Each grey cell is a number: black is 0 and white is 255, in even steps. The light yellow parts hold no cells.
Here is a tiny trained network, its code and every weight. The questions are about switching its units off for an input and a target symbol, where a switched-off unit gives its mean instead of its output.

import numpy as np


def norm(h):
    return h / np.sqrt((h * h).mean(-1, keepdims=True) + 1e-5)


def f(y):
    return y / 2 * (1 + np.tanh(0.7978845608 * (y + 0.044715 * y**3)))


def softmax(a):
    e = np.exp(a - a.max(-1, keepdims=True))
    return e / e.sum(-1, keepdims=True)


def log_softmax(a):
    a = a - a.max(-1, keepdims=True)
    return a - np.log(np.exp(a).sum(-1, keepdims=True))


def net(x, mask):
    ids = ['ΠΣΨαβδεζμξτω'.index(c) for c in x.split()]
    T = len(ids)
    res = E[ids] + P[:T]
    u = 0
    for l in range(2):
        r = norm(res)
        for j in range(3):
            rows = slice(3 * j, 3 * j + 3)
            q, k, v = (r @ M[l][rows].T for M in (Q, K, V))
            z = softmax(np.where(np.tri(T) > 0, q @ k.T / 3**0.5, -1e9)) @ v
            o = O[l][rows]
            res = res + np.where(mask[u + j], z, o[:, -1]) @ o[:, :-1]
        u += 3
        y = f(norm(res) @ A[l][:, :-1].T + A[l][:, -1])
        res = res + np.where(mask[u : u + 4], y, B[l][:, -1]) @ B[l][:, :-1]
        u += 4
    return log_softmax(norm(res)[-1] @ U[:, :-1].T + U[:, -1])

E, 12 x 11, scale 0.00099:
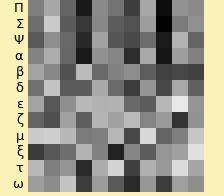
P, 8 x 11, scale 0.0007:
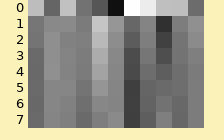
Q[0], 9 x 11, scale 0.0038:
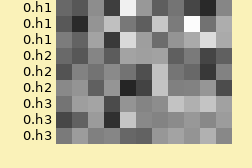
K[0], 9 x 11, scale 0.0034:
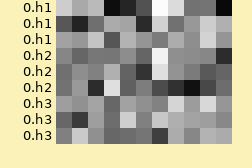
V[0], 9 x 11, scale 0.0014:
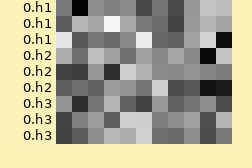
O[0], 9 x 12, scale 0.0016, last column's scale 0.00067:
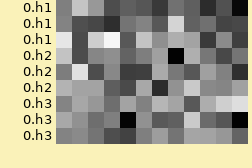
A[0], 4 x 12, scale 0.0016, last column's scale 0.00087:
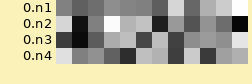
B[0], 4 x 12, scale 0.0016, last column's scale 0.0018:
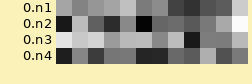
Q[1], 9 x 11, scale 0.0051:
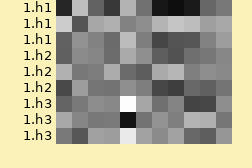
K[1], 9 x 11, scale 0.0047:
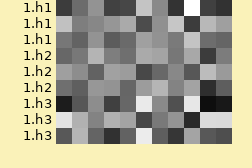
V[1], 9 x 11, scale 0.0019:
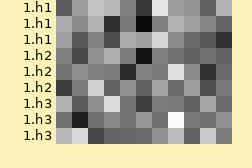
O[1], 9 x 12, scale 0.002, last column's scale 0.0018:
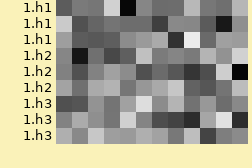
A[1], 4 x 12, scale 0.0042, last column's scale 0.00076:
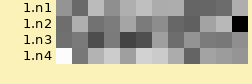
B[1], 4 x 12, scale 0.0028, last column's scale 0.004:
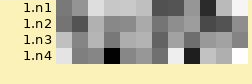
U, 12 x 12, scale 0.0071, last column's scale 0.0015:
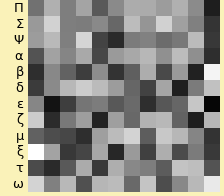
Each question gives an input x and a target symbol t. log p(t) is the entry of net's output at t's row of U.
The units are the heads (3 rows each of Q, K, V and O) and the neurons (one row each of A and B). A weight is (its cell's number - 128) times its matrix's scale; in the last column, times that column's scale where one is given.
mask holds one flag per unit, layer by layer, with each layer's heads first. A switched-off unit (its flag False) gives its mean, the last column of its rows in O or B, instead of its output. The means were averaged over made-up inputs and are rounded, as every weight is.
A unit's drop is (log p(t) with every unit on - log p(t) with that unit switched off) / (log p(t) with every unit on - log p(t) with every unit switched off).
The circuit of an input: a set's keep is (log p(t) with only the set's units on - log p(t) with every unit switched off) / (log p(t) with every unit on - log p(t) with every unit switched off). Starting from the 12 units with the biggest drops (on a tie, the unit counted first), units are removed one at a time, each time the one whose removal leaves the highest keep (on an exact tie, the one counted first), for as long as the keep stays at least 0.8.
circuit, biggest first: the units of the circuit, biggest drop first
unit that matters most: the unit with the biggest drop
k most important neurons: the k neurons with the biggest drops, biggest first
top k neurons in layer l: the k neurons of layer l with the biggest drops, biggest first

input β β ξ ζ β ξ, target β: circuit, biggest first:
[1.n1, 0.h1]
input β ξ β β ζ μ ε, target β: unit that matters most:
1.h3
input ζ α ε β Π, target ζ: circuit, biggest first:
[1.h1, 1.n4, 1.n1]
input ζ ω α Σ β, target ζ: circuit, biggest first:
[1.h1, 1.n1]
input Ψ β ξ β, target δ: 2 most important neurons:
[1.n4, 0.n2]
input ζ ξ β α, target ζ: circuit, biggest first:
[1.h1, 1.n4, 1.n1]
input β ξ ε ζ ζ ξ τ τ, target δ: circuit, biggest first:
[1.n4, 1.h3]
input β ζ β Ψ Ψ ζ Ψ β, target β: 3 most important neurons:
[0.n4, 1.n1, 1.n4]
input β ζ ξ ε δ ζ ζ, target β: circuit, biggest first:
[0.n4, 1.n1, 0.h3]
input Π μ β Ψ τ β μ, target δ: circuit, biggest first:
[0.n3, 1.n4]
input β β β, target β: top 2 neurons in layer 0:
[0.n2, 0.n3]
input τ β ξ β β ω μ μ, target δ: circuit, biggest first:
[1.n4, 0.n3]
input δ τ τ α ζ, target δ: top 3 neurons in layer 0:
[0.n2, 0.n4, 0.n3]
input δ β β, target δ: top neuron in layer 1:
[1.n4]
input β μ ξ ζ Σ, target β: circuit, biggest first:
[1.n1, 1.n4]
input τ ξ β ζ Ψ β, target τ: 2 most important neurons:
[1.n1, 1.n4]
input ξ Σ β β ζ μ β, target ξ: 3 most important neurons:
[1.n1, 1.n4, 0.n2]
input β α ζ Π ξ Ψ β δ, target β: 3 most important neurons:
[1.n1, 0.n4, 1.n4]
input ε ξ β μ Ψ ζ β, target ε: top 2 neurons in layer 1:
[1.n1, 1.n4]
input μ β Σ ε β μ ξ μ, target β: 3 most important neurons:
[1.n1, 0.n2, 1.n4]
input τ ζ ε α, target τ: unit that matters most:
0.h1
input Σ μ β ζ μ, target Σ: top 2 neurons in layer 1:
[1.n1, 1.n4]
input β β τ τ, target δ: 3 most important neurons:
[1.n4, 0.n2, 0.n3]
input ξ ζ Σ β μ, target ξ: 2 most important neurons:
[1.n1, 1.n4]
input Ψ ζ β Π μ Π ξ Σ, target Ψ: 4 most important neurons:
[1.n4, 0.n1, 1.n1, 0.n2]
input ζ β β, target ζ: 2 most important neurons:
[1.n1, 1.n4]
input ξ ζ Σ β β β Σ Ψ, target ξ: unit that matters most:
0.h1
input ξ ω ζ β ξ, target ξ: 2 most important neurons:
[1.n1, 1.n4]
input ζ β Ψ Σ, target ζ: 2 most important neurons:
[1.n4, 1.n1]
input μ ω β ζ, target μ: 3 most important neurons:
[0.n4, 1.n1, 1.n4]
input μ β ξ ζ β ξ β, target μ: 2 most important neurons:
[1.n1, 1.n4]
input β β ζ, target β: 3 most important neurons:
[0.n4, 1.n1, 1.n4]
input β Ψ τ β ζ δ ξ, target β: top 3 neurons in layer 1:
[1.n1, 1.n4, 1.n2]
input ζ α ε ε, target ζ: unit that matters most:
1.h1
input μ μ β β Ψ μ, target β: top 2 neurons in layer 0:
[0.n2, 0.n3]
